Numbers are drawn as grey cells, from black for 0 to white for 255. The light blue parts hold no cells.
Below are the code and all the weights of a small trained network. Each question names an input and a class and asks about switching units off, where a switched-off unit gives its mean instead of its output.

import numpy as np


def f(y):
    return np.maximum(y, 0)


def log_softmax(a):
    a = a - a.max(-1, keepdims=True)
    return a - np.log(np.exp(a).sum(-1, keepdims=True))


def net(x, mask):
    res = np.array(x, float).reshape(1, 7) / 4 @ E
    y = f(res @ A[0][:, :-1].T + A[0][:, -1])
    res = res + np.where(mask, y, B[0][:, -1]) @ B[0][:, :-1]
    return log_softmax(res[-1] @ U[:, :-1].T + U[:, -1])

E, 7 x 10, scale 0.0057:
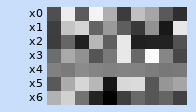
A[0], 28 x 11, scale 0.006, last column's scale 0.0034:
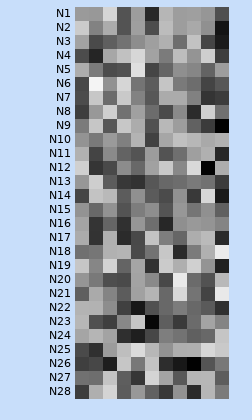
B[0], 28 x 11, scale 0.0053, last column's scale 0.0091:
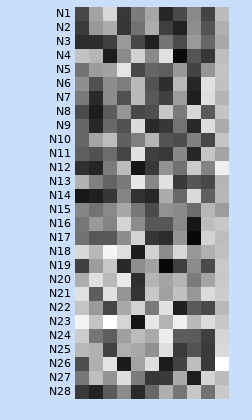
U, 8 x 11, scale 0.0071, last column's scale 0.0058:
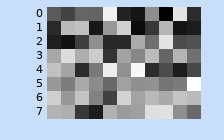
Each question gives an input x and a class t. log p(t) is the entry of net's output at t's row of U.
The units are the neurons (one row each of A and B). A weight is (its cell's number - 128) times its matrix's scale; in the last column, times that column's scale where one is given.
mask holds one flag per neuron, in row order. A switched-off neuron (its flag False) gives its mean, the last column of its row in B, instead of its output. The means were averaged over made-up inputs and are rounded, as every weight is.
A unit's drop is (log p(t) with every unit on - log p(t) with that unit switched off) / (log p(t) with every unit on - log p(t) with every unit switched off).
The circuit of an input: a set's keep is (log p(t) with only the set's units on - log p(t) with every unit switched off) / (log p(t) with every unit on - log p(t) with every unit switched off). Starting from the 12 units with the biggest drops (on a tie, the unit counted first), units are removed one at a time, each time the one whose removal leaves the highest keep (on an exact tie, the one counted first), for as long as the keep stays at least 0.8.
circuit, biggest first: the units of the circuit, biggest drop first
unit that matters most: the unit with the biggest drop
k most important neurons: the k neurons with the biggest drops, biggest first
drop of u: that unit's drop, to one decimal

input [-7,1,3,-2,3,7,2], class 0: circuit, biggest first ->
[N17]
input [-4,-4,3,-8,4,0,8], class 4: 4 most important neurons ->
[N22 N13 N24 N21]
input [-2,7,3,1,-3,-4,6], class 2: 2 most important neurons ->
[N14 N28]
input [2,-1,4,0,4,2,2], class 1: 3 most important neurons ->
[N26 N23 N20]
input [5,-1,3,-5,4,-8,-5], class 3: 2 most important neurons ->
[N23 N5]
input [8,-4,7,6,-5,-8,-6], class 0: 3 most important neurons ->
[N9 N7 N18]
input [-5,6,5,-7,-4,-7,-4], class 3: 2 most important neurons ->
[N23 N16]
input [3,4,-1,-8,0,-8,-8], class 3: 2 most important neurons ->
[N23 N5]
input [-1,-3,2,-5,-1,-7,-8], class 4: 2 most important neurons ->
[N4 N25]
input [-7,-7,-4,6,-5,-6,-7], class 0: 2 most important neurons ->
[N17 N16]
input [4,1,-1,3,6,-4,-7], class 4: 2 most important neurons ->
[N4 N25]
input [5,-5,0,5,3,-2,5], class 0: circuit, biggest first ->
[N9 N7]
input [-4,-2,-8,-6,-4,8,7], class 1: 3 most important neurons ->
[N19 N1 N2]
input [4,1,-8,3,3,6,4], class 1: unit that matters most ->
N19
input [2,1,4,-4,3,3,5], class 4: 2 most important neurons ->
[N21 N24]
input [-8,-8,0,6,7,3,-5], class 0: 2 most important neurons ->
[N17 N27]
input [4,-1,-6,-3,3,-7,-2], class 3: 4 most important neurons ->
[N23 N26 N5 N20]
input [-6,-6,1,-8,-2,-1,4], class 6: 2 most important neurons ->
[N23 N18]
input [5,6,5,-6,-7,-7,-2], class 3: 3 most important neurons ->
[N23 N12 N5]
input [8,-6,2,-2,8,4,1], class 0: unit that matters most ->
N6
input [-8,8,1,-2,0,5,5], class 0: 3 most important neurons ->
[N17 N27 N11]
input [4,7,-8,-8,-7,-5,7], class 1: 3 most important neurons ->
[N1 N19 N2]
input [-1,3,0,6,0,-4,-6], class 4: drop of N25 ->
0.6
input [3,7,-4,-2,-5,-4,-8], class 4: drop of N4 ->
0.8
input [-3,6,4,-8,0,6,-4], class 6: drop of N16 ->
0.2
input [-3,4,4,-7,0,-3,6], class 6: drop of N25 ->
0.2
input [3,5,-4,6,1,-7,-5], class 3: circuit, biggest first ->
[N20]
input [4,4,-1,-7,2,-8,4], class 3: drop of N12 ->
0.0
